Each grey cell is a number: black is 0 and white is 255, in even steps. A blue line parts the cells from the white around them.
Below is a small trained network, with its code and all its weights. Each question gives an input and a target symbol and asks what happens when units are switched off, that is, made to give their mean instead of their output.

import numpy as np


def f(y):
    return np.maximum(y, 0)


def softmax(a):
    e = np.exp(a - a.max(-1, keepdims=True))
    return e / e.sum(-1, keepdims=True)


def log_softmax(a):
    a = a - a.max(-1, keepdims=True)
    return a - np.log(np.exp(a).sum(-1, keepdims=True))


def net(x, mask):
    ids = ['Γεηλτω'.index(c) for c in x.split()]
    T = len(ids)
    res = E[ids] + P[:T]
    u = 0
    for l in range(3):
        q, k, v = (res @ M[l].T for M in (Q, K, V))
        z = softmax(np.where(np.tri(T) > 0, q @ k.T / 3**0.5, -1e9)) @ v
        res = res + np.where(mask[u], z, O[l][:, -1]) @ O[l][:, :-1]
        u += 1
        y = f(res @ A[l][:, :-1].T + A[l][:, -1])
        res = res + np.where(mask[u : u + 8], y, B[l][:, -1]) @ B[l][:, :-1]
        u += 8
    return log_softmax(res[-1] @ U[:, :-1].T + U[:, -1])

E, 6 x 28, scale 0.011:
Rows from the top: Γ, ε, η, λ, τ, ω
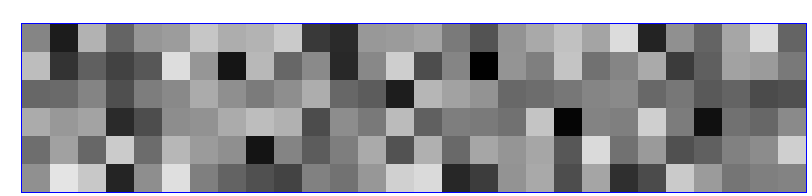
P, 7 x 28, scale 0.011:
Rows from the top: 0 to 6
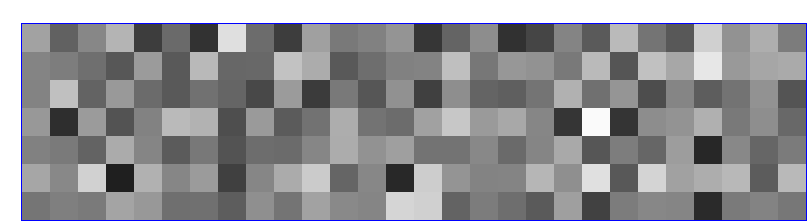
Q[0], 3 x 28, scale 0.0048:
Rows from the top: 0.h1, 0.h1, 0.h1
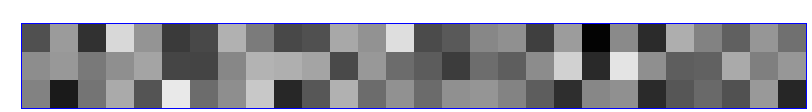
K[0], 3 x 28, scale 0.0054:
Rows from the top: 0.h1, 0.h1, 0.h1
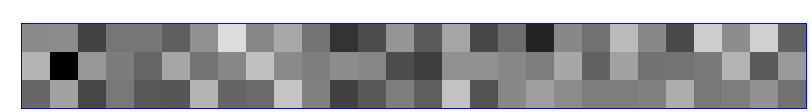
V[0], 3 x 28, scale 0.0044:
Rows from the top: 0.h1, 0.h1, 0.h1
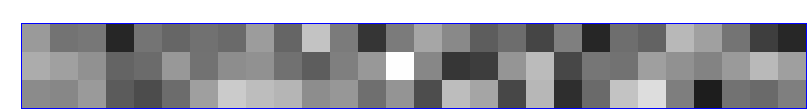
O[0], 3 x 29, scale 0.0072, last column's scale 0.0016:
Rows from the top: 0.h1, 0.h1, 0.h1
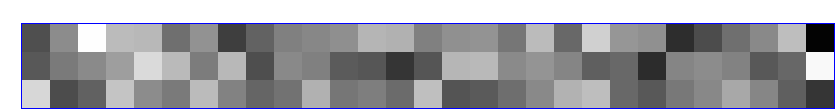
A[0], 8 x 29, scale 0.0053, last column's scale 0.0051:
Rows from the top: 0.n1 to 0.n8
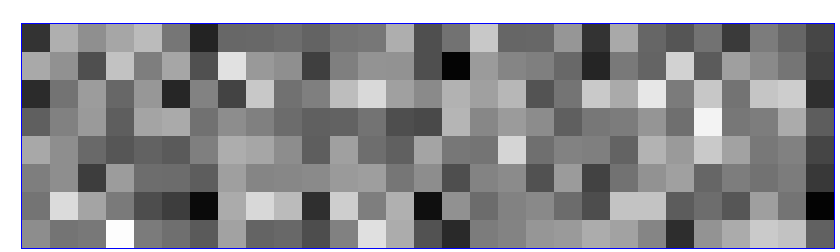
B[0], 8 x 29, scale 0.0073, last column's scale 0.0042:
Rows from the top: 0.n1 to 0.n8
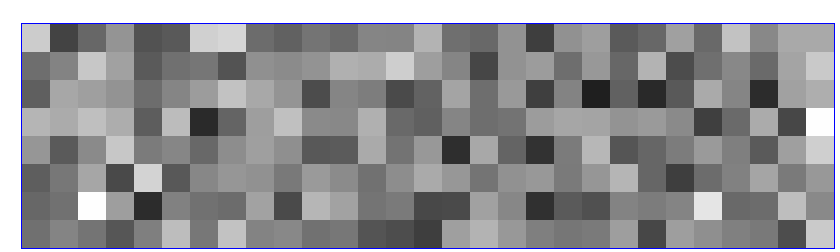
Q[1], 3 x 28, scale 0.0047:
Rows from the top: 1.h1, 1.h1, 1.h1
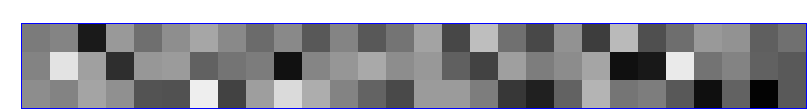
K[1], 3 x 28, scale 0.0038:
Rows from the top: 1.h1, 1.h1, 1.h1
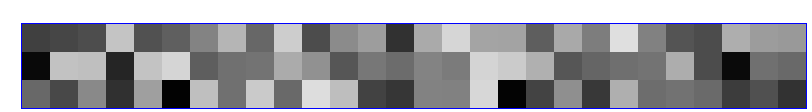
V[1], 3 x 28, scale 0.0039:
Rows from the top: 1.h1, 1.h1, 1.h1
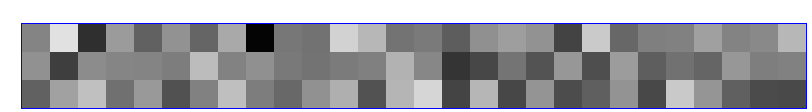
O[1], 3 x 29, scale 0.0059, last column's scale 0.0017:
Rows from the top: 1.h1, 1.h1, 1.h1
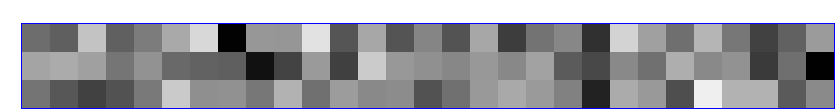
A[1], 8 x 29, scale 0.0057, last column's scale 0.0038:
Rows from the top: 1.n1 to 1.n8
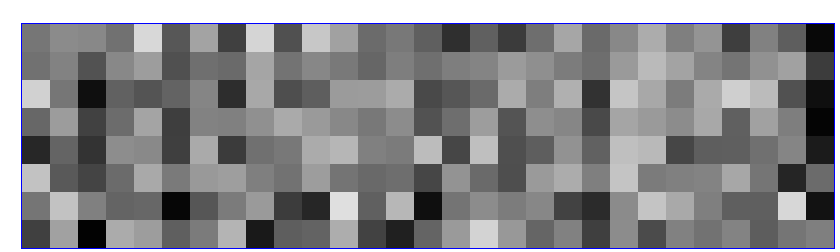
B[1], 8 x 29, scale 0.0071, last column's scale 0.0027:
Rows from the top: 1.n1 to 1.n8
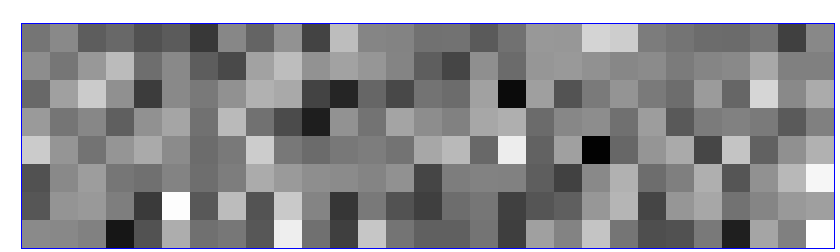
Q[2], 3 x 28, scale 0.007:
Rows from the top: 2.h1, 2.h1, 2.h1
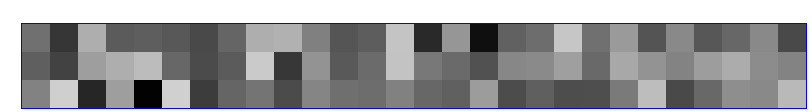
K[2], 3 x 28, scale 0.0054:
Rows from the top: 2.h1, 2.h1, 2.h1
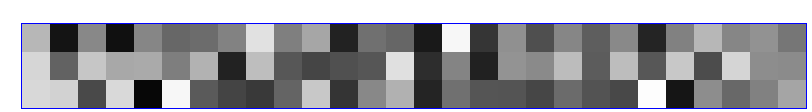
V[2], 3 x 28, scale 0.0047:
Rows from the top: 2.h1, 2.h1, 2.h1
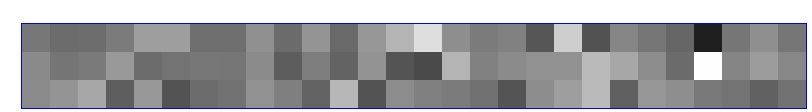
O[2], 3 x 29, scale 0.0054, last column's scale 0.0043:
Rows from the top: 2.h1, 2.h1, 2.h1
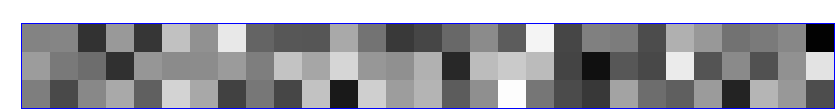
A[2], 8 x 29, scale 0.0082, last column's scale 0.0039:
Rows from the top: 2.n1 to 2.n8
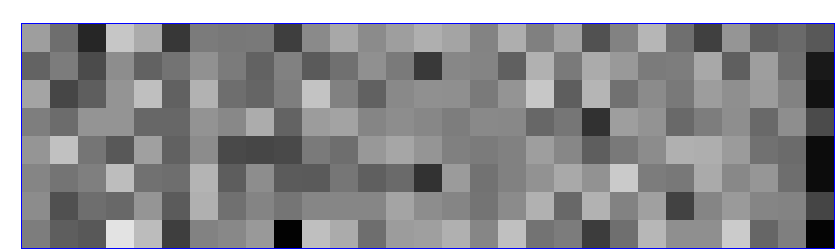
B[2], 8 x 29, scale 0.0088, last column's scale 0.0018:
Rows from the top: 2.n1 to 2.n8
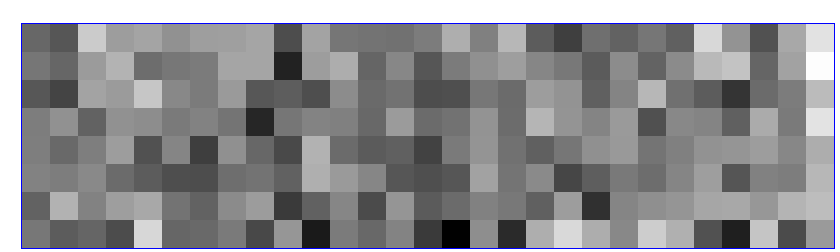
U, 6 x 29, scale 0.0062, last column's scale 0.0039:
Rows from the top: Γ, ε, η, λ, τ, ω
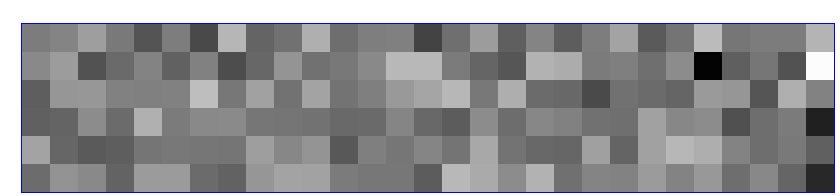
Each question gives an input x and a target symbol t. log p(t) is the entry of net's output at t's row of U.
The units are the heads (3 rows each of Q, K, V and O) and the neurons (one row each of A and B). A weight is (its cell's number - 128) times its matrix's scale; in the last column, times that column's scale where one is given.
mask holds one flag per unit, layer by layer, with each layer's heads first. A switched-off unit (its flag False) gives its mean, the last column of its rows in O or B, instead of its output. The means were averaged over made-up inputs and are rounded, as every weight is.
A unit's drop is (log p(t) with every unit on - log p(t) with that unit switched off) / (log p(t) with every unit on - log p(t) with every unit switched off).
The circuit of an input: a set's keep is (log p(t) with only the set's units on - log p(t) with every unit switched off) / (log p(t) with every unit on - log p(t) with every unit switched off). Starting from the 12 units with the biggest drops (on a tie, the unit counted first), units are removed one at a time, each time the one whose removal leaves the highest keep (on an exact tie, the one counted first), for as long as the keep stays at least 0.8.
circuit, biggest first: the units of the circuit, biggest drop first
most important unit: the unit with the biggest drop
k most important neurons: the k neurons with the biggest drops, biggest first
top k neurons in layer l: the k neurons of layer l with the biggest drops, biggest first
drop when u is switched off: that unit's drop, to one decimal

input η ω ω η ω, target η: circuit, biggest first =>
(0.h1; 0.n1; 1.h1)
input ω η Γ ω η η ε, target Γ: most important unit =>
2.h1
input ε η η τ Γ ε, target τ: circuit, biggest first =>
(0.h1; 0.n5)
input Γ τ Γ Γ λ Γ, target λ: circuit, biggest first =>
(2.n3; 0.h1)
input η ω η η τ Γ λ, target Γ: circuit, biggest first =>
(0.n7; 1.n7)
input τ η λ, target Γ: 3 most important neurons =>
(0.n7; 1.n7; 0.n2)
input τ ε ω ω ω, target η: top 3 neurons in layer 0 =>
(0.n1; 0.n2; 0.n4)
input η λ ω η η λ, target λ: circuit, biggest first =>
(0.h1; 2.n3; 2.n7; 0.n4)
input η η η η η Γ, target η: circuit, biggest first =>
(0.h1; 0.n3)
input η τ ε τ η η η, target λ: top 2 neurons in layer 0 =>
(0.n8; 0.n4)
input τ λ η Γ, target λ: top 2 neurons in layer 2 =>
(2.n3; 2.n7)
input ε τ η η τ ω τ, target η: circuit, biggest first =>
(1.n5; 2.n1; 0.n4)
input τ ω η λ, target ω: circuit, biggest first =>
(0.h1; 0.n4)
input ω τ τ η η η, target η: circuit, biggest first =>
(0.h1; 0.n3)
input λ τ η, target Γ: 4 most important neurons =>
(0.n2; 1.n8; 2.n2; 0.n4)
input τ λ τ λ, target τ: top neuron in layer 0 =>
(0.n5)
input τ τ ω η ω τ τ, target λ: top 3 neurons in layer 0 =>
(0.n2; 0.n4; 0.n3)
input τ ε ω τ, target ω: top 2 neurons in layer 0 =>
(0.n4; 0.n5)
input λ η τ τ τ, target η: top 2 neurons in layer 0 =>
(0.n2; 0.n8)
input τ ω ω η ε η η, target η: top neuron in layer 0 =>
(0.n2)
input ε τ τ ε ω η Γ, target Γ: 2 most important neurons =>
(2.n6; 2.n2)
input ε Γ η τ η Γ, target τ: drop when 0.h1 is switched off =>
1.4
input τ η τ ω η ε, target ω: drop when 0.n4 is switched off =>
0.2
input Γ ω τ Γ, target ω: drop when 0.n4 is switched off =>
0.2
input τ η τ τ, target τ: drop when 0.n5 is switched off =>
0.2
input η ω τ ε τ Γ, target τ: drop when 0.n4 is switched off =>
0.0
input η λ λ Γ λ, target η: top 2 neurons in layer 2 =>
(2.n1; 2.n7)
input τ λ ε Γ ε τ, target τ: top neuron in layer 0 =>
(0.n5)
